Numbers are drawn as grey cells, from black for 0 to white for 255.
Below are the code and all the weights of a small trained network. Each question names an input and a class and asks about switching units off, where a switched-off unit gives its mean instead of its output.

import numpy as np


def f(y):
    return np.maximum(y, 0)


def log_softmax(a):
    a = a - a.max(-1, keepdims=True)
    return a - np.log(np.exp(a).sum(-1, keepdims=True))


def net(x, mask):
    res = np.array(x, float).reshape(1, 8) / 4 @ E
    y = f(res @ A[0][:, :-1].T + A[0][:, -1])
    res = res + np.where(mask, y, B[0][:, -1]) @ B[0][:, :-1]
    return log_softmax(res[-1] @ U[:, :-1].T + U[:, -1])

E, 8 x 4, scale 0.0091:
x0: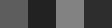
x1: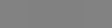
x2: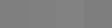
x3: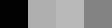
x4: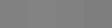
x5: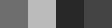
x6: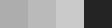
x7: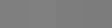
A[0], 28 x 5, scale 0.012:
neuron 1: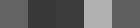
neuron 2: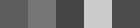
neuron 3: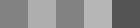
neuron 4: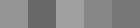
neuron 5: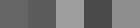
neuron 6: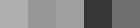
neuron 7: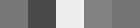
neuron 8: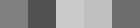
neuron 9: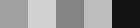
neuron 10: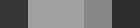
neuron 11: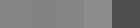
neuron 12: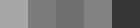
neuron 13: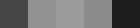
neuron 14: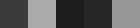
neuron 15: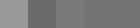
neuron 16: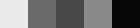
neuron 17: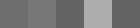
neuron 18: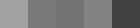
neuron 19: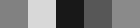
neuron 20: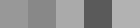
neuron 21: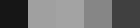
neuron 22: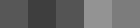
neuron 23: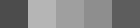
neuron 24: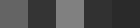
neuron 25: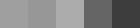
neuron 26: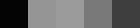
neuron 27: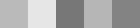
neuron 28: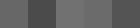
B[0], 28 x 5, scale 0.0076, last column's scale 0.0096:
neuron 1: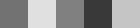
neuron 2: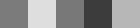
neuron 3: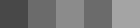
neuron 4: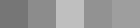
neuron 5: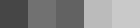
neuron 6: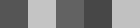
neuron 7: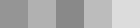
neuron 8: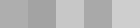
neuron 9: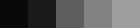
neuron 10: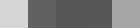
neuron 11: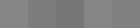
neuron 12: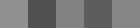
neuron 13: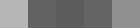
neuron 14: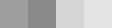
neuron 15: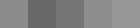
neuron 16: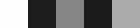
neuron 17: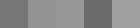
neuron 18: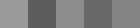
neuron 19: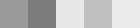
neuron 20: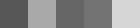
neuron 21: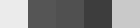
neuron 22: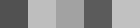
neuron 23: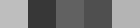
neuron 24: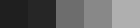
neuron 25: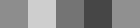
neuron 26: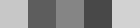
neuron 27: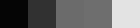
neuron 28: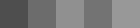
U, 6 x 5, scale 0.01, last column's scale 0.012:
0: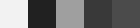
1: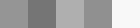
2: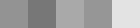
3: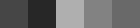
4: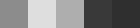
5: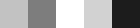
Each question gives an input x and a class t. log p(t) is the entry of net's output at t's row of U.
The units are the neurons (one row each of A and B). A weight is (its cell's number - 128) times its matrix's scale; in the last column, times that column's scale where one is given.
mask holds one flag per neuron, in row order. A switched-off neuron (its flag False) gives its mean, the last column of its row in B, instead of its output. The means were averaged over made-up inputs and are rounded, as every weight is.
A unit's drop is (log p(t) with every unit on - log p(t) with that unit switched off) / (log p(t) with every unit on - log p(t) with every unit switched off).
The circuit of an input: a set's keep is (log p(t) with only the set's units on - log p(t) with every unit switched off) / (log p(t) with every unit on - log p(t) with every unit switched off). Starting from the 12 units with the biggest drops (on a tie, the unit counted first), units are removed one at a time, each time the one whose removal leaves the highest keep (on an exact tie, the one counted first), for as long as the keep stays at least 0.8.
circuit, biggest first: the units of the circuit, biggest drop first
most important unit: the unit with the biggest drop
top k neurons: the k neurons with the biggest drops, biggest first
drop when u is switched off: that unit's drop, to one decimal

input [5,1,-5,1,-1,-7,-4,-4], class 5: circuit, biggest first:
[neuron 8]
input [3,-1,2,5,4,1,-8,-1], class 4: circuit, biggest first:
[neuron 1; neuron 2]
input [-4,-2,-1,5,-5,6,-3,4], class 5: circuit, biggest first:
[neuron 14; neuron 19]
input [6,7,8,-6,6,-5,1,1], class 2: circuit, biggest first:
[neuron 21; neuron 26]
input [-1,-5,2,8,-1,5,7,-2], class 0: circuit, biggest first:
[neuron 21; neuron 23]
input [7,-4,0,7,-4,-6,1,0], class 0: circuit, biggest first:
[neuron 21; neuron 26]
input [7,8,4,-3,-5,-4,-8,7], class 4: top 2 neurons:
[neuron 1; neuron 22]
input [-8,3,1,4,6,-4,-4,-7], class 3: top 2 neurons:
[neuron 27; neuron 9]
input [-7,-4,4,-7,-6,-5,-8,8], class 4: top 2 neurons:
[neuron 1; neuron 2]
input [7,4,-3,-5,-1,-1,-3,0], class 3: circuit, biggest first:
[neuron 24; neuron 21]
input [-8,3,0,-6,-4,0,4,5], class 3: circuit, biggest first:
[neuron 27; neuron 9]
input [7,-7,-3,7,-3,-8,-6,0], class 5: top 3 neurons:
[neuron 8; neuron 7; neuron 27]
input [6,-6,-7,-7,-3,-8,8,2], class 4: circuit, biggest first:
[neuron 6; neuron 20]
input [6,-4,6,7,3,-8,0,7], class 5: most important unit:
neuron 7
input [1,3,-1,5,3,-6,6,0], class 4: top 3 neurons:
[neuron 14; neuron 19; neuron 20]
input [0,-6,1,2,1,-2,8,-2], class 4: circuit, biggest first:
[neuron 6; neuron 25]
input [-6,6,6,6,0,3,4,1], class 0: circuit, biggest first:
[neuron 23; neuron 21; neuron 10]
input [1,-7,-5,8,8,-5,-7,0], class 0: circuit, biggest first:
[neuron 21; neuron 26]
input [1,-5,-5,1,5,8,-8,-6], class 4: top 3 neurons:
[neuron 1; neuron 2; neuron 22]
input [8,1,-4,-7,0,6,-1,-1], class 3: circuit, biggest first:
[neuron 24]
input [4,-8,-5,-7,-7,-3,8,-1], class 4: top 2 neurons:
[neuron 6; neuron 20]
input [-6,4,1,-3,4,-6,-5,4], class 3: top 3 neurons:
[neuron 27; neuron 9; neuron 14]
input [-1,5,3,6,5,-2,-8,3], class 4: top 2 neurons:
[neuron 2; neuron 1]
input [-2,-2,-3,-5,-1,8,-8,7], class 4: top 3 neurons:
[neuron 1; neuron 2; neuron 22]
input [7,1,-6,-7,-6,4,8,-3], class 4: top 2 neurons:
[neuron 6; neuron 20]
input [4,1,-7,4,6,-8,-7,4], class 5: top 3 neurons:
[neuron 8; neuron 7; neuron 6]
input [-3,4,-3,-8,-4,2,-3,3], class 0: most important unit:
neuron 16
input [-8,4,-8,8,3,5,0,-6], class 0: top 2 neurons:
[neuron 21; neuron 23]
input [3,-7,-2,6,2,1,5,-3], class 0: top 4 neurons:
[neuron 21; neuron 26; neuron 23; neuron 10]
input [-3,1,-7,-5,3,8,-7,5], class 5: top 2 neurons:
[neuron 19; neuron 14]
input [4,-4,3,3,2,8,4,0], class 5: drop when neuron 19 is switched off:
0.2
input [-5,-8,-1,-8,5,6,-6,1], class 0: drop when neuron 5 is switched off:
0.1
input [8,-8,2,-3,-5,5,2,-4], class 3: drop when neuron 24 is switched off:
0.5
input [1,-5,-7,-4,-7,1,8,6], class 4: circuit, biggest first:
[neuron 6]
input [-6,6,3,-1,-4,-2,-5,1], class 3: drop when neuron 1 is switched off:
-0.1
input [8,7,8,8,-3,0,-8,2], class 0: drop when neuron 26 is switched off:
0.5
